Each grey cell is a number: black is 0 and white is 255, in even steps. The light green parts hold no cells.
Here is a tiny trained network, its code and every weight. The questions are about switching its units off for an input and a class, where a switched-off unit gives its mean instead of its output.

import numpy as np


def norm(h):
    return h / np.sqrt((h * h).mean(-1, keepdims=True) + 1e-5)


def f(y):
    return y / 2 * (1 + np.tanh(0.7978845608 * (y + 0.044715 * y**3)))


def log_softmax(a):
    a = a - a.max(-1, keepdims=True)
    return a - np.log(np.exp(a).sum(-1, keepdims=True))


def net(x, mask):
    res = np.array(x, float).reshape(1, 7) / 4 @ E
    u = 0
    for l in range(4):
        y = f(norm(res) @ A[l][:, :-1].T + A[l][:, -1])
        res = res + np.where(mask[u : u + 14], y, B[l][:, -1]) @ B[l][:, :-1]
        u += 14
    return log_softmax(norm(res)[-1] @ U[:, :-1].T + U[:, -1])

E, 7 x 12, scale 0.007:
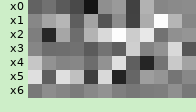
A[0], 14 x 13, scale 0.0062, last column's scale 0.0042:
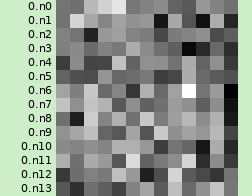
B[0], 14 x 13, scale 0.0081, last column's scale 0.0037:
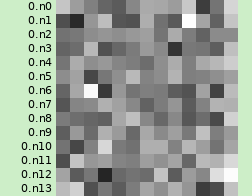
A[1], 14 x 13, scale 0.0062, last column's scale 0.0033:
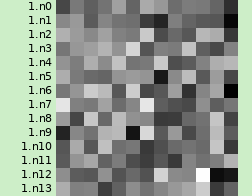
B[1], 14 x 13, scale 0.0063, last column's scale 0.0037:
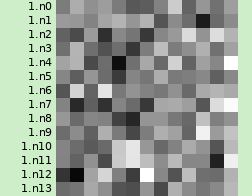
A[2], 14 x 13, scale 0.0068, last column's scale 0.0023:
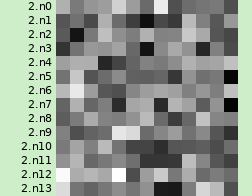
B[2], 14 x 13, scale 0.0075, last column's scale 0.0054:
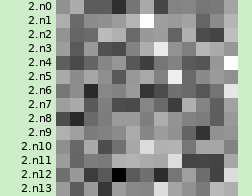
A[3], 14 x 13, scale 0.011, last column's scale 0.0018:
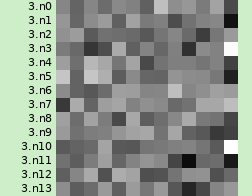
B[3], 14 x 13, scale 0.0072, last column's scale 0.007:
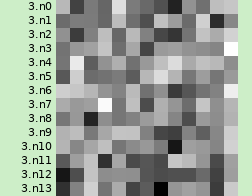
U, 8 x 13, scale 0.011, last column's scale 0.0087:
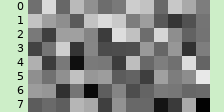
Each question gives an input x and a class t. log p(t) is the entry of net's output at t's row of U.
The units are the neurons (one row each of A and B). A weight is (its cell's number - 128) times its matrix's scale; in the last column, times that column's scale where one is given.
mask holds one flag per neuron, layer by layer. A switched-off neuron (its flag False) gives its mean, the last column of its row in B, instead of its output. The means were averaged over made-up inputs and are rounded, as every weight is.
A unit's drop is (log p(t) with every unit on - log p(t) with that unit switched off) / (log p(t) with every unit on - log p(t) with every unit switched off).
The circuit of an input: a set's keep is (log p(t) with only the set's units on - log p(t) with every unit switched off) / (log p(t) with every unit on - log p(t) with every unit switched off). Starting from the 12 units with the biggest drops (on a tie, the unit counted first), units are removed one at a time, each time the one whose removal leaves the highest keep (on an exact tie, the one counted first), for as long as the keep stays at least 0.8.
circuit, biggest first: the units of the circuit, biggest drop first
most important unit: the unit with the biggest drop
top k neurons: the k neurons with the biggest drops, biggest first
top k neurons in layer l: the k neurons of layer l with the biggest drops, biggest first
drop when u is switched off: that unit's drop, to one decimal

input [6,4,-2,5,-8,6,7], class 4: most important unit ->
0.n12
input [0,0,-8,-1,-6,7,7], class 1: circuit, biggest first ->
2.n11, 2.n1
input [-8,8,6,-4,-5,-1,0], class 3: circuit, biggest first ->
0.n6, 2.n12
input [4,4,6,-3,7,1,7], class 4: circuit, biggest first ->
1.n7, 1.n2, 2.n4
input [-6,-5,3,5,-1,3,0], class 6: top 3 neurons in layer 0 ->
0.n0, 0.n1, 0.n10
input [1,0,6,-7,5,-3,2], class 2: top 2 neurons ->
0.n1, 0.n10
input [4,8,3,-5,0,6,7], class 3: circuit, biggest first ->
0.n6, 3.n12
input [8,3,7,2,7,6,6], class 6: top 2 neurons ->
0.n13, 2.n7
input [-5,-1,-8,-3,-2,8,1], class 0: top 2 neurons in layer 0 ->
0.n11, 0.n7
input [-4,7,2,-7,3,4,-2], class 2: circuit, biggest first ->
0.n1, 3.n5
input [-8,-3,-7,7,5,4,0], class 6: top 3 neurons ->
2.n12, 2.n0, 0.n0
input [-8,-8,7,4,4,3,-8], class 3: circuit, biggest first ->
3.n13, 3.n11
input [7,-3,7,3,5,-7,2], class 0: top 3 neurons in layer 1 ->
1.n11, 1.n9, 1.n10
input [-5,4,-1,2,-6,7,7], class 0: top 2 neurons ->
0.n11, 0.n7
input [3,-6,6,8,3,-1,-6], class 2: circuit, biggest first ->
1.n12
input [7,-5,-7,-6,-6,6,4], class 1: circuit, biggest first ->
2.n1, 1.n10, 2.n11
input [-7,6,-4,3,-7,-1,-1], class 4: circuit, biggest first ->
0.n12, 2.n3
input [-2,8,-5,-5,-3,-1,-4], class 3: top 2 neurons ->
0.n6, 1.n11
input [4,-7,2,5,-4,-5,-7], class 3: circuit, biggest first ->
3.n11, 3.n13
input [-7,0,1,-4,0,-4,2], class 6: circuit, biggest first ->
2.n12
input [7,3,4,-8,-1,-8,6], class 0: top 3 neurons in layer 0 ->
0.n4, 0.n0, 0.n3
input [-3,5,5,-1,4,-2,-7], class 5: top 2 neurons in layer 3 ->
3.n2, 3.n3
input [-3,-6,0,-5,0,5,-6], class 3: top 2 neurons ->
0.n3, 3.n13
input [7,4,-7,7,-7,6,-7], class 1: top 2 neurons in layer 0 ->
0.n1, 0.n0
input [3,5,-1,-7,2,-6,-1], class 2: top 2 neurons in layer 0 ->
0.n1, 0.n11
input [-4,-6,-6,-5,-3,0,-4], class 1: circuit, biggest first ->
2.n1, 2.n10
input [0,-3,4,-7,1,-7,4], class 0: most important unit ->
1.n9
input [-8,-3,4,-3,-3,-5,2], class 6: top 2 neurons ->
0.n0, 2.n12
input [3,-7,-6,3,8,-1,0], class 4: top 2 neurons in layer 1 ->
1.n7, 1.n2
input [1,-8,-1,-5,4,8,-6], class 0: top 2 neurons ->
1.n6, 0.n11
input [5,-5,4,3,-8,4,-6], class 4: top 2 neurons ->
0.n12, 2.n3
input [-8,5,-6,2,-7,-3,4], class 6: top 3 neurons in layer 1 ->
1.n7, 1.n11, 1.n2
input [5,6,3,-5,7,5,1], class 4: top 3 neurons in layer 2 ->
2.n13, 2.n4, 2.n12
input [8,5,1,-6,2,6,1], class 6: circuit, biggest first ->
2.n7
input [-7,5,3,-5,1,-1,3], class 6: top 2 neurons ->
2.n12, 0.n0
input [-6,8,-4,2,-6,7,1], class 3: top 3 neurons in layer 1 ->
1.n11, 1.n3, 1.n7
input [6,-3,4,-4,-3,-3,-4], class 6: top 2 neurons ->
0.n13, 2.n7
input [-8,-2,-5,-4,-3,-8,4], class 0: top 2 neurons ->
1.n9, 0.n4
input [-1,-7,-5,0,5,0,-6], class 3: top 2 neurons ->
0.n3, 3.n13
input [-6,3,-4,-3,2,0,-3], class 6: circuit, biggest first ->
2.n12
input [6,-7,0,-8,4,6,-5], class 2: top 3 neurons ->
0.n1, 0.n10, 0.n3
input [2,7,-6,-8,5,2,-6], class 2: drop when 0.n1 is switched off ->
1.1
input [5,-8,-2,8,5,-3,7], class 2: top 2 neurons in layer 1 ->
1.n12, 1.n4
